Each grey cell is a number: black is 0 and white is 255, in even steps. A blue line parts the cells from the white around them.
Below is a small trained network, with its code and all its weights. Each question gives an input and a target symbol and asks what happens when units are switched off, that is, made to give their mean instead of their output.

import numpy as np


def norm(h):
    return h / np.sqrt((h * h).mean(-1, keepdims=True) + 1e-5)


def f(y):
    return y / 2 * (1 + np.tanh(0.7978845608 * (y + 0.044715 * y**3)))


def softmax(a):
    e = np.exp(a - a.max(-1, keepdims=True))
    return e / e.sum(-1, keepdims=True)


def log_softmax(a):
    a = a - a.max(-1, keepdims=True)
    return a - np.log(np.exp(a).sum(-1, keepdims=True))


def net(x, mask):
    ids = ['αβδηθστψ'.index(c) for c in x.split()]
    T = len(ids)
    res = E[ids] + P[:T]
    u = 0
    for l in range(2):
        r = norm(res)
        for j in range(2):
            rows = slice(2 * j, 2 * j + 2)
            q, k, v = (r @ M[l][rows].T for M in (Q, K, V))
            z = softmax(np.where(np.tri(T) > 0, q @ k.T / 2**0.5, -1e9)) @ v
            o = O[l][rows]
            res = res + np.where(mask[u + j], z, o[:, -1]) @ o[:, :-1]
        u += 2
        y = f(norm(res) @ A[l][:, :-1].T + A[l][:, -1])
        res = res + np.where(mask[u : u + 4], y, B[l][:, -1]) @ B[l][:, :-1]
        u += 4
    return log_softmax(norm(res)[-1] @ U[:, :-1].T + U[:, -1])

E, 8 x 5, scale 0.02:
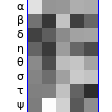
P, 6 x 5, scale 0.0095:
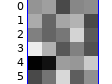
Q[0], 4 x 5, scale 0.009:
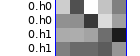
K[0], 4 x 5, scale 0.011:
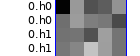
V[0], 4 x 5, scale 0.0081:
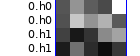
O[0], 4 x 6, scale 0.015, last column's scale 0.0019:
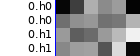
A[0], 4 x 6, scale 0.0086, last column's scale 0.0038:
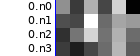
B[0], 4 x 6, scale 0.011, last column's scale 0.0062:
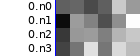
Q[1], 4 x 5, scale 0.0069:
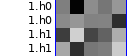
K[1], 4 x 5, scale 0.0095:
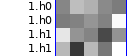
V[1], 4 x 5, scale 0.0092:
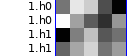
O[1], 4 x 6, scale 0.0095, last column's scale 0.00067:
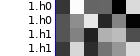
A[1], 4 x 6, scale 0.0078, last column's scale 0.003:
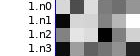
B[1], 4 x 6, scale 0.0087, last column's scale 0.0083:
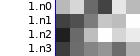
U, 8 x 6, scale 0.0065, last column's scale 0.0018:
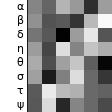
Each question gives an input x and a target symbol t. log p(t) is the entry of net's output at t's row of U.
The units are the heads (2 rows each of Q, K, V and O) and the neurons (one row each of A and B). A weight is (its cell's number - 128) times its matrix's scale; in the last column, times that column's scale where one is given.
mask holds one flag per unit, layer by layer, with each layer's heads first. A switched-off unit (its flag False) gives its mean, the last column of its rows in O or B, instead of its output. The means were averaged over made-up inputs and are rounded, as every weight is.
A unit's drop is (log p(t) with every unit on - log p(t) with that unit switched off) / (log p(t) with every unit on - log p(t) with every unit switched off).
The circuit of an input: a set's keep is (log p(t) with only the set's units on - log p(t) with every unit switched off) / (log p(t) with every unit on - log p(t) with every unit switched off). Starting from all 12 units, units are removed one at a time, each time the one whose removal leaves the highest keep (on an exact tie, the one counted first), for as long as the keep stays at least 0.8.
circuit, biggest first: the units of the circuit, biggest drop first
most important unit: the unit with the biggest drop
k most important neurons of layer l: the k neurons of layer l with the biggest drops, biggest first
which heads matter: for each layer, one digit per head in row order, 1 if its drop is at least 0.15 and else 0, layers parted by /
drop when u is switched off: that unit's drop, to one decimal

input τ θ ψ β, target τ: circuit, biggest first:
[1.h0]
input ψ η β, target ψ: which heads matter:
00 / 11
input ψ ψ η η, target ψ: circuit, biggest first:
[1.h1; 1.h0]
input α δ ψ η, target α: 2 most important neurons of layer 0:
[0.n1; 0.n2]
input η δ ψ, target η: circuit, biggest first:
[0.h0; 1.h0; 0.h1]
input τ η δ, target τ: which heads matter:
11 / 10
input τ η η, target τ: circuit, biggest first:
[1.h0; 0.h0]
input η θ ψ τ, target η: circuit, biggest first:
[0.h1; 1.h0]
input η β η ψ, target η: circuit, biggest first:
[0.h1; 0.h0; 1.h0; 0.n1]
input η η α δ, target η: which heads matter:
11 / 11
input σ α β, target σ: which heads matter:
11 / 10
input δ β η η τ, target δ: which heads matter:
10 / 11
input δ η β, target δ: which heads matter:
00 / 11
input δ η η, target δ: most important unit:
1.h1
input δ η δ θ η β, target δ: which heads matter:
10 / 11
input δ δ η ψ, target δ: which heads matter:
11 / 11
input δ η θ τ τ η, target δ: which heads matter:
10 / 11
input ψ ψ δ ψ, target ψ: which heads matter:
10 / 11
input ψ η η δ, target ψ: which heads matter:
00 / 00
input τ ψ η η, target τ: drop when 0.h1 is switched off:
0.3
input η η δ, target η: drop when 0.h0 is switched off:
1.0
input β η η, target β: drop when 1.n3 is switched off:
0.0
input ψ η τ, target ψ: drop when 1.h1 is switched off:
0.3
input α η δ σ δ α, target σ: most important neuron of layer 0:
[0.n3]
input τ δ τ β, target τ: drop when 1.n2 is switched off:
0.2
